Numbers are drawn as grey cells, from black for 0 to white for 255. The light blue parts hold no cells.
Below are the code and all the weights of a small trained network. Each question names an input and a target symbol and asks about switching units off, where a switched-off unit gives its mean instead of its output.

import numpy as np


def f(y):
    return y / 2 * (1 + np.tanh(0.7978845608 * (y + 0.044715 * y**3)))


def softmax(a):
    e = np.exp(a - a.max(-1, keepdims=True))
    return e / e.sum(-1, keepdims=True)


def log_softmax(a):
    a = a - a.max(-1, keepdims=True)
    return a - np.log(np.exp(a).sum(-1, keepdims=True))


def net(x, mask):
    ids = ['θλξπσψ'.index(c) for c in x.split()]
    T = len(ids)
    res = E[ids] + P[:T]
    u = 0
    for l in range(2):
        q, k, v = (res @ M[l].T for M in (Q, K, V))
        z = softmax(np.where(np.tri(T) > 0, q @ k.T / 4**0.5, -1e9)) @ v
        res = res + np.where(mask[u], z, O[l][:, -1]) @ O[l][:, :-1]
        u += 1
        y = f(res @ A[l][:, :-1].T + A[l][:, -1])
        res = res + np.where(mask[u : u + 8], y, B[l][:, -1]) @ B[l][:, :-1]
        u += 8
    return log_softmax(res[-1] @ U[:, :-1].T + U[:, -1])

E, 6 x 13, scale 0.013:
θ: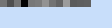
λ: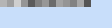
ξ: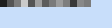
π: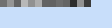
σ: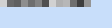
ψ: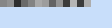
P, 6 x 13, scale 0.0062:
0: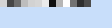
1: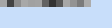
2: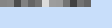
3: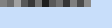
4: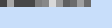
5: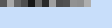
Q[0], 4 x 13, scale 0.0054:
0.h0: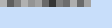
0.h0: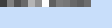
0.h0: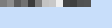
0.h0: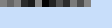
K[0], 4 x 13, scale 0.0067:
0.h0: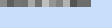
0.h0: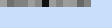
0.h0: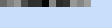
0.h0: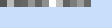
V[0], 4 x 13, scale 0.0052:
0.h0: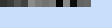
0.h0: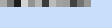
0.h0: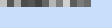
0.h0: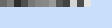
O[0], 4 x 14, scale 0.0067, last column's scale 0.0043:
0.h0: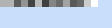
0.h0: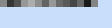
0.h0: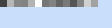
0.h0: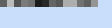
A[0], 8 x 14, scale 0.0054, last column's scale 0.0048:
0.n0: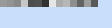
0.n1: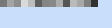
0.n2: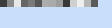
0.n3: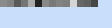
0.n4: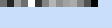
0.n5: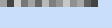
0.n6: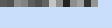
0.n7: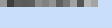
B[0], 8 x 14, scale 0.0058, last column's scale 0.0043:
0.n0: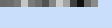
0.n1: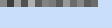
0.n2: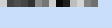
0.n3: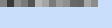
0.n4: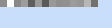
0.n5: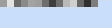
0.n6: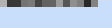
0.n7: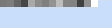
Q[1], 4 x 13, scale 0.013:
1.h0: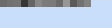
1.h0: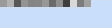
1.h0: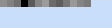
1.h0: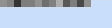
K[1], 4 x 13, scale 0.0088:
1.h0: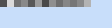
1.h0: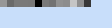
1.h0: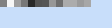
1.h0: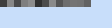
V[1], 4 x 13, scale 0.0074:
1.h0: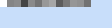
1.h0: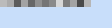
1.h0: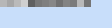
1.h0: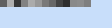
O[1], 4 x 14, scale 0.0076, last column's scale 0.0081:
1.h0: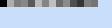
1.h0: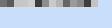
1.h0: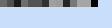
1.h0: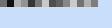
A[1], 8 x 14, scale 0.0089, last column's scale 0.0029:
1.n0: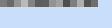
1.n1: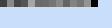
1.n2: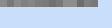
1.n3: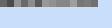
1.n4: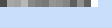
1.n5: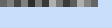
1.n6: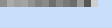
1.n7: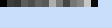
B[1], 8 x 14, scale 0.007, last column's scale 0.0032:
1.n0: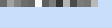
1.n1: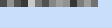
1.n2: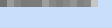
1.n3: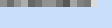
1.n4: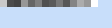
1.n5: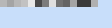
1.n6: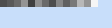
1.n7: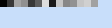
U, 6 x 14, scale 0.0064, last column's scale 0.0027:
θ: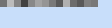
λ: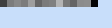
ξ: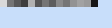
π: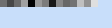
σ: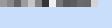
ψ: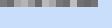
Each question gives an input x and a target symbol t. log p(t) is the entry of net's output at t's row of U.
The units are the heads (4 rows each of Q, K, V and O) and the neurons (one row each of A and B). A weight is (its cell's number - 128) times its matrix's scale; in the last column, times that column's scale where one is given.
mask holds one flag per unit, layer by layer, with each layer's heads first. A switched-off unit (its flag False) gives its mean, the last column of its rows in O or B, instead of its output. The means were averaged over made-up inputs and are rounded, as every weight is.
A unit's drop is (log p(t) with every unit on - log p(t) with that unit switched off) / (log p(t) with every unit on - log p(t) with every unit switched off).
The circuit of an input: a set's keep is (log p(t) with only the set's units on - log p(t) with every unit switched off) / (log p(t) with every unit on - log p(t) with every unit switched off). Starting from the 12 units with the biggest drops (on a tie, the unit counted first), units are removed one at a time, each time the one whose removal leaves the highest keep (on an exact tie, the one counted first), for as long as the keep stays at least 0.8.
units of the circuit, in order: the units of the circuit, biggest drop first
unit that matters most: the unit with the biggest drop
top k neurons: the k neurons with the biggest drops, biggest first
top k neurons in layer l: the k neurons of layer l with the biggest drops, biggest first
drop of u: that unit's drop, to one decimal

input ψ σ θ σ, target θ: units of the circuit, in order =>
(0.h0, 1.h0, 0.n0)
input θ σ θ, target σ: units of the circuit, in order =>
(1.h0)
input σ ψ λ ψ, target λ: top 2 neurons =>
(1.n7, 1.n5)
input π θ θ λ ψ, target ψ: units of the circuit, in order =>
(0.h0, 1.h0)
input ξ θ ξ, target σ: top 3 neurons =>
(1.n5, 0.n7, 1.n7)
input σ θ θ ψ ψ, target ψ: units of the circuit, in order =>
(1.h0, 0.h0)
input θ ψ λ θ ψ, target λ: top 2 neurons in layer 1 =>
(1.n7, 1.n1)
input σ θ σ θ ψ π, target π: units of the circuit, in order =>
(1.n6, 1.n4)
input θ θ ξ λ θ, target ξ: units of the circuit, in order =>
(1.h0, 0.h0)
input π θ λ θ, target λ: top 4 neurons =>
(1.n7, 1.n5, 1.n1, 0.n7)
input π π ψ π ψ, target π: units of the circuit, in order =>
(1.h0, 1.n7, 0.n7)
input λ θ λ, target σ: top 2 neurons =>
(1.n5, 0.n7)
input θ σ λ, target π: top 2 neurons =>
(1.n6, 1.n4)
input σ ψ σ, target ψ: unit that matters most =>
0.h0
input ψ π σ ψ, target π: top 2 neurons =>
(1.n7, 0.n3)
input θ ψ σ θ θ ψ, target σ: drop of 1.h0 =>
0.8
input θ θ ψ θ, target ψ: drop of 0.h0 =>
0.1
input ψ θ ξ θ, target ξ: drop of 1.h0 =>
1.0
